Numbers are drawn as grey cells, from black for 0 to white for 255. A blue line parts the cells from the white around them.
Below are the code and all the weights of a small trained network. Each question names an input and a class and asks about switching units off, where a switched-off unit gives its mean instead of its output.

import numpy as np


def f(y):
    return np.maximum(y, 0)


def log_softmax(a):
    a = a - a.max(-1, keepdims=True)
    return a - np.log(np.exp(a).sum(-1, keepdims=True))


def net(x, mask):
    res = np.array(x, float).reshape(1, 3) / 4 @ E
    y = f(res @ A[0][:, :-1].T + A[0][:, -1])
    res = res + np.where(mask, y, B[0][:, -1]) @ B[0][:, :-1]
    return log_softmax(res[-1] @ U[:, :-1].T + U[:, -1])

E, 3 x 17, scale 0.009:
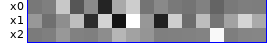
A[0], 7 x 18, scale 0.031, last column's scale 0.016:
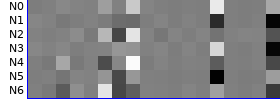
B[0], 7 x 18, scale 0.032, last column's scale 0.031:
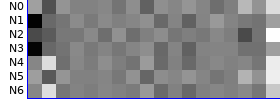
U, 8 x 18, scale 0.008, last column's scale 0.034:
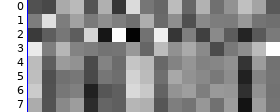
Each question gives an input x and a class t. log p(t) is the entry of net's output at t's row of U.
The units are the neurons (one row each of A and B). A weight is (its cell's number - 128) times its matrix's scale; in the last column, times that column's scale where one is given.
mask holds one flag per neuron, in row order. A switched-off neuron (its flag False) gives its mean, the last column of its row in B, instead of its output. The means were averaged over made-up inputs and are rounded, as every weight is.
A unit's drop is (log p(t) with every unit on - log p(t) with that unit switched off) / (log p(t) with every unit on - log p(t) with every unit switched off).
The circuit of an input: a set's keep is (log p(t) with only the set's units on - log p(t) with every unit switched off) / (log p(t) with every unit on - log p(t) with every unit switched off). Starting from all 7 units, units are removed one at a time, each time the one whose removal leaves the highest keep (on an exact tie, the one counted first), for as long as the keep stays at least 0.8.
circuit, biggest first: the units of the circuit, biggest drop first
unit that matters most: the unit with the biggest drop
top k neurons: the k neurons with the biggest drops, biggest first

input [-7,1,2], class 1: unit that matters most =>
N6
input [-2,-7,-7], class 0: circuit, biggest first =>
[N2, N1]
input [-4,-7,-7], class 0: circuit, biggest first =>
[N2, N1]
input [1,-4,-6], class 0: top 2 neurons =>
[N2, N1]
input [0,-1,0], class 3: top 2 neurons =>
[N2, N4]
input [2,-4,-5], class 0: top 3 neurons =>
[N2, N1, N4]
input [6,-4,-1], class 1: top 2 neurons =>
[N2, N5]
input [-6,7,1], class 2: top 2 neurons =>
[N2, N4]
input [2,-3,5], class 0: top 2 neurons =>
[N2, N3]
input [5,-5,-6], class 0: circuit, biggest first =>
[N2, N1]
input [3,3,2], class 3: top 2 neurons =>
[N0, N6]
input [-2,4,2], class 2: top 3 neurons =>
[N2, N5, N4]
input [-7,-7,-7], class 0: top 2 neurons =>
[N2, N4]
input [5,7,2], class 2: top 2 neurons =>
[N2, N6]
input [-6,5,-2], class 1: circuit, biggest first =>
[N6]
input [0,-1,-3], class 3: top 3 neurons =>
[N2, N3, N4]
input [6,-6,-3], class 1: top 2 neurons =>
[N2, N5]
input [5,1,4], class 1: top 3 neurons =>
[N4, N5, N1]
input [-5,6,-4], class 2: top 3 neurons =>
[N2, N4, N0]
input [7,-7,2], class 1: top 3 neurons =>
[N2, N5, N0]
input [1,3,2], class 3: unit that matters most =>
N0
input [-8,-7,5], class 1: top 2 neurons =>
[N2, N6]
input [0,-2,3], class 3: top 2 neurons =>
[N2, N1]
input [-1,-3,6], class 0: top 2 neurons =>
[N2, N3]
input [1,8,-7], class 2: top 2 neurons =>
[N2, N0]
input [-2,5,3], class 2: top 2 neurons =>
[N2, N5]
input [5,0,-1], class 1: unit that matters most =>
N0
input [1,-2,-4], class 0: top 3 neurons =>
[N2, N1, N4]
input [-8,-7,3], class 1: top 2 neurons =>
[N2, N6]
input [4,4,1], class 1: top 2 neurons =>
[N4, N5]
